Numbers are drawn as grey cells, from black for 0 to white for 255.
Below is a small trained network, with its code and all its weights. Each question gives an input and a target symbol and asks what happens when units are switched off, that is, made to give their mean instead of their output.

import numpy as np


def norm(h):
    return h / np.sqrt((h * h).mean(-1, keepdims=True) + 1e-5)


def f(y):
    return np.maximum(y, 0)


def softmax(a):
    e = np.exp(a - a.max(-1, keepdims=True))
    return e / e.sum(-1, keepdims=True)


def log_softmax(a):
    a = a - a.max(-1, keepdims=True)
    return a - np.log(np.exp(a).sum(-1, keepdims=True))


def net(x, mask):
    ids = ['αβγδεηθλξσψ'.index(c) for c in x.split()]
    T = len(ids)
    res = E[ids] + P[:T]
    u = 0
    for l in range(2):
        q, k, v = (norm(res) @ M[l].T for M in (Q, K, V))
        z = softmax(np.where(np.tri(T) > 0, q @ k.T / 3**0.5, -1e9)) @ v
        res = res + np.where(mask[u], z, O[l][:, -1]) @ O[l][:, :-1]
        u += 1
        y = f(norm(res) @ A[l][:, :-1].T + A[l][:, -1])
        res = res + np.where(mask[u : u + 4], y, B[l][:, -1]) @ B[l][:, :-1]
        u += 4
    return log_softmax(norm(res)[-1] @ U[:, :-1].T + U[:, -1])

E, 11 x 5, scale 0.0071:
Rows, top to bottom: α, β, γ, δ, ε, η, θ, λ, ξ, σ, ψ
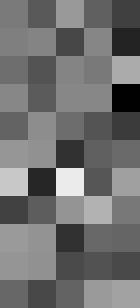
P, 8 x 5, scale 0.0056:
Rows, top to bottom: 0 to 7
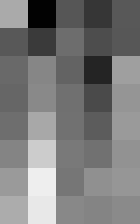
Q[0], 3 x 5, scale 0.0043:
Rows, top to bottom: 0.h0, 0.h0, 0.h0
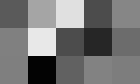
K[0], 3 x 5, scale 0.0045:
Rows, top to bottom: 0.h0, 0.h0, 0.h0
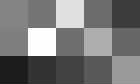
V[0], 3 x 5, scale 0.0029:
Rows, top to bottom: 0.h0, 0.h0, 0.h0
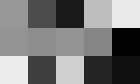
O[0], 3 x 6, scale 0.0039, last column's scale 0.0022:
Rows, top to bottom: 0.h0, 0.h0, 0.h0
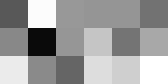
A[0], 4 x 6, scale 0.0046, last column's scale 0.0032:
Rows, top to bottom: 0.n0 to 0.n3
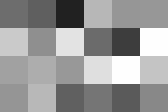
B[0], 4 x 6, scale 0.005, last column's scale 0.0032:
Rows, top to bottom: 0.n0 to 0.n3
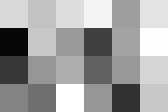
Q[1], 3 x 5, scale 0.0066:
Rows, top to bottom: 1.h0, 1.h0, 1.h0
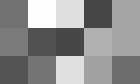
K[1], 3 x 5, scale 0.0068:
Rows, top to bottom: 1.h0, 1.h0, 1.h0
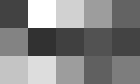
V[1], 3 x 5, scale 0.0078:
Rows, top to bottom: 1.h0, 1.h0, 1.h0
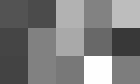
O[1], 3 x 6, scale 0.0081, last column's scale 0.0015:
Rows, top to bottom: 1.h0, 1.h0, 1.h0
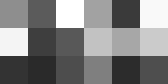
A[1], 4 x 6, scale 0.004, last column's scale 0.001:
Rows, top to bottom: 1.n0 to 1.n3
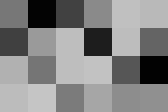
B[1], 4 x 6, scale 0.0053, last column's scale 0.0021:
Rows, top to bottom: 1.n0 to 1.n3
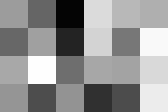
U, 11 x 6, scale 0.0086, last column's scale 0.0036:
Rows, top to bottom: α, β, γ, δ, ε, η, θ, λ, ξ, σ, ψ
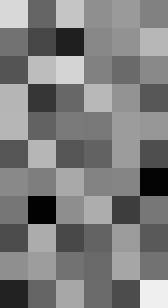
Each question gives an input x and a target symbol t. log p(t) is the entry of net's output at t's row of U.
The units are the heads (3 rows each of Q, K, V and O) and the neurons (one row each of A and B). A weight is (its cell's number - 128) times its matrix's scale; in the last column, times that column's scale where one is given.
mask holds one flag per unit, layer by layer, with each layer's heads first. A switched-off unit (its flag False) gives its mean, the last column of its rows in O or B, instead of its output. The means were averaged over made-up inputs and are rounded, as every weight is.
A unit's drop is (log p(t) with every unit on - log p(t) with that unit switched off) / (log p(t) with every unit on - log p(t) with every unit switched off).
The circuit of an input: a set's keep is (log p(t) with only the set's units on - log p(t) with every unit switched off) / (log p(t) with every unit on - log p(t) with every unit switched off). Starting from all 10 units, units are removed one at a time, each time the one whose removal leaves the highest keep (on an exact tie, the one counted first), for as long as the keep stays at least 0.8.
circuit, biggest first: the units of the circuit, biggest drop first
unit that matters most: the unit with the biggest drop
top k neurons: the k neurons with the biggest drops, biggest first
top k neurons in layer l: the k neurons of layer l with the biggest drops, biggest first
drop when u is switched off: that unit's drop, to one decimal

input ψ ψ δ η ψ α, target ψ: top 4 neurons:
[0.n0, 0.n1, 0.n2, 1.n2]
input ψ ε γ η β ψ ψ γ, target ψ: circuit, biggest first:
[1.h0, 0.n0, 0.n2]
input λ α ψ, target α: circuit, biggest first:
[1.h0]
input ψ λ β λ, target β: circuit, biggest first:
[1.h0, 0.n1]
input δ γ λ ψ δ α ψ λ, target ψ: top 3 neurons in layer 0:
[0.n0, 0.n2, 0.n3]
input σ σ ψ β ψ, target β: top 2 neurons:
[0.n3, 1.n0]
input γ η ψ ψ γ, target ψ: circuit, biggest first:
[1.h0, 0.n0]
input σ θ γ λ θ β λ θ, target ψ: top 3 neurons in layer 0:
[0.n1, 0.n0, 0.n3]
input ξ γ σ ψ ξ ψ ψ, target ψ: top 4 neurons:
[0.n1, 0.n2, 0.n0, 1.n2]
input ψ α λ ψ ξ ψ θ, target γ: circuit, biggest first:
[0.n1, 1.h0]
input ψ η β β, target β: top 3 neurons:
[0.n3, 0.n0, 1.n2]
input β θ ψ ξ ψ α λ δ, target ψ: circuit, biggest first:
[0.n1, 0.n0, 1.h0]
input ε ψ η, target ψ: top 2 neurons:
[0.n0, 0.n3]
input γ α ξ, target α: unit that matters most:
0.n1
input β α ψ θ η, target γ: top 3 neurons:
[0.n1, 0.n2, 0.n3]
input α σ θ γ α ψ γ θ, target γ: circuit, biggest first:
[0.n1, 1.h0, 0.n0]
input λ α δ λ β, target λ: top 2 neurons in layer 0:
[0.n3, 0.n0]
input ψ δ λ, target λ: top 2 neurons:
[0.n0, 1.n1]
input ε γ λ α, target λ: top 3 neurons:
[0.n0, 0.n1, 0.n2]
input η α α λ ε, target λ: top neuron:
[0.n0]
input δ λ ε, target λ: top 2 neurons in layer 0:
[0.n0, 0.n3]
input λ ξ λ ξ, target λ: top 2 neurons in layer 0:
[0.n1, 0.n2]
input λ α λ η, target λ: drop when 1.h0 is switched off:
0.5
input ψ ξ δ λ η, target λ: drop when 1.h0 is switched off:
0.6
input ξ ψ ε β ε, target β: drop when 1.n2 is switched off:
0.0
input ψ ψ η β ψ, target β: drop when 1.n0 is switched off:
0.2
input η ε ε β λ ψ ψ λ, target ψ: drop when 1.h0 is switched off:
0.4
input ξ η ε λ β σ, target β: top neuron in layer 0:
[0.n0]
